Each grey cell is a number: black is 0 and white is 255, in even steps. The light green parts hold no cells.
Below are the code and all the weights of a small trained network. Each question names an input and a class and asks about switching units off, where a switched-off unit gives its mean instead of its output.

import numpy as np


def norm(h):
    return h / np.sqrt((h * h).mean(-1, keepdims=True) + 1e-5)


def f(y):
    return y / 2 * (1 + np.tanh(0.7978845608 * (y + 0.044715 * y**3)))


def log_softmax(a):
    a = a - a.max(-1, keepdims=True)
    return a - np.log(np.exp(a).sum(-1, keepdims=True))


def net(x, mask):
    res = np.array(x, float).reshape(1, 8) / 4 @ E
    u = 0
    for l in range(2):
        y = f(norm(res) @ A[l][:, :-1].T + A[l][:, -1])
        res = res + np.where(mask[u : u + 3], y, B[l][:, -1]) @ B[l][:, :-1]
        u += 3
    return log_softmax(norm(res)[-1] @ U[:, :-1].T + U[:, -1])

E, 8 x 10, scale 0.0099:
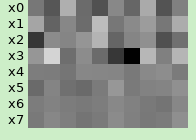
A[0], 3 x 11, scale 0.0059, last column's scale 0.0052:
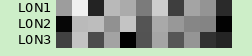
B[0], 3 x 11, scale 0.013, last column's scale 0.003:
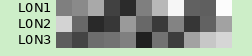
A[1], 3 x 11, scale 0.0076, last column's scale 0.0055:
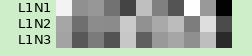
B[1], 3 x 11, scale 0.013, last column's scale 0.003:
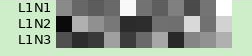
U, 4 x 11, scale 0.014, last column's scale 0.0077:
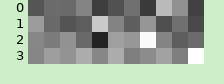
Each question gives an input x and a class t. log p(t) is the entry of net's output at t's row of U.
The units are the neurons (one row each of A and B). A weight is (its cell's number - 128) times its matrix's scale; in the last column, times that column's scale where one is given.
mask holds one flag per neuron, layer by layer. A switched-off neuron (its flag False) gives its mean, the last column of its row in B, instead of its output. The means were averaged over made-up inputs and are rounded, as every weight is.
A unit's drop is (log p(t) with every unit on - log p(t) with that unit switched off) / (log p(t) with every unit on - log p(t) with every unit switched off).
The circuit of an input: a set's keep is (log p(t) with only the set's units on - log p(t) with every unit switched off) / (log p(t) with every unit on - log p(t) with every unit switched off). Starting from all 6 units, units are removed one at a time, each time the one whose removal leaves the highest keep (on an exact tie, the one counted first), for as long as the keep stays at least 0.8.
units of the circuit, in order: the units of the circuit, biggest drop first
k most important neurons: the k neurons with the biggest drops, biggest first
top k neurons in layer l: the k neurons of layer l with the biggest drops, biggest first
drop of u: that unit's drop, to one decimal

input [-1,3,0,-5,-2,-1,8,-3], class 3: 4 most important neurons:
[L0N3 L0N1 L0N2 L1N3]
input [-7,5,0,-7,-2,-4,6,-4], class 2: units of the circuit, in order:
[L0N1 L1N1]
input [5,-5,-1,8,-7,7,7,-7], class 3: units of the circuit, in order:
[L0N1 L1N3]
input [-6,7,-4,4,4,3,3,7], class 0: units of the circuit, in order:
[L1N3]
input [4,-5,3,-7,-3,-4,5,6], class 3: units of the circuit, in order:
[L0N1 L1N2 L0N2]
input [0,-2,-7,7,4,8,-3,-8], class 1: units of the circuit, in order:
[L1N1 L1N2]
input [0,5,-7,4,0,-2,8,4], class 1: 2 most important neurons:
[L1N1 L0N3]
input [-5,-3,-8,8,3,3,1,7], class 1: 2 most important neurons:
[L1N1 L1N2]
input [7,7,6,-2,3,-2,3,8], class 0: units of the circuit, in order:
[L1N2 L1N3]
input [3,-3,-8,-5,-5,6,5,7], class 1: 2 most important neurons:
[L1N1 L0N1]
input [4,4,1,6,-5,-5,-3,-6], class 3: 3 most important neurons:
[L0N1 L0N3 L0N2]
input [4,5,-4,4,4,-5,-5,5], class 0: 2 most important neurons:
[L0N1 L1N2]
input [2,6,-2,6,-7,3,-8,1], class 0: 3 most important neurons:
[L0N1 L1N3 L1N2]
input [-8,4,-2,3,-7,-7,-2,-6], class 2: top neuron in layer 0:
[L0N1]
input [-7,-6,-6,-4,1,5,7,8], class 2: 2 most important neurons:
[L0N1 L1N3]
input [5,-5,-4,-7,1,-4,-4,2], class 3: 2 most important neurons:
[L0N1 L1N2]
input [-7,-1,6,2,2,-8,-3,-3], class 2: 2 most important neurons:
[L0N1 L1N1]
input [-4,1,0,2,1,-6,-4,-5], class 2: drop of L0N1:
0.3
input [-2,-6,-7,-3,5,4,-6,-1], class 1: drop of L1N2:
0.1
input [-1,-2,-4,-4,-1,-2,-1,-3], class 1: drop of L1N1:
0.4
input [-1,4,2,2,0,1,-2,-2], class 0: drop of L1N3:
0.0
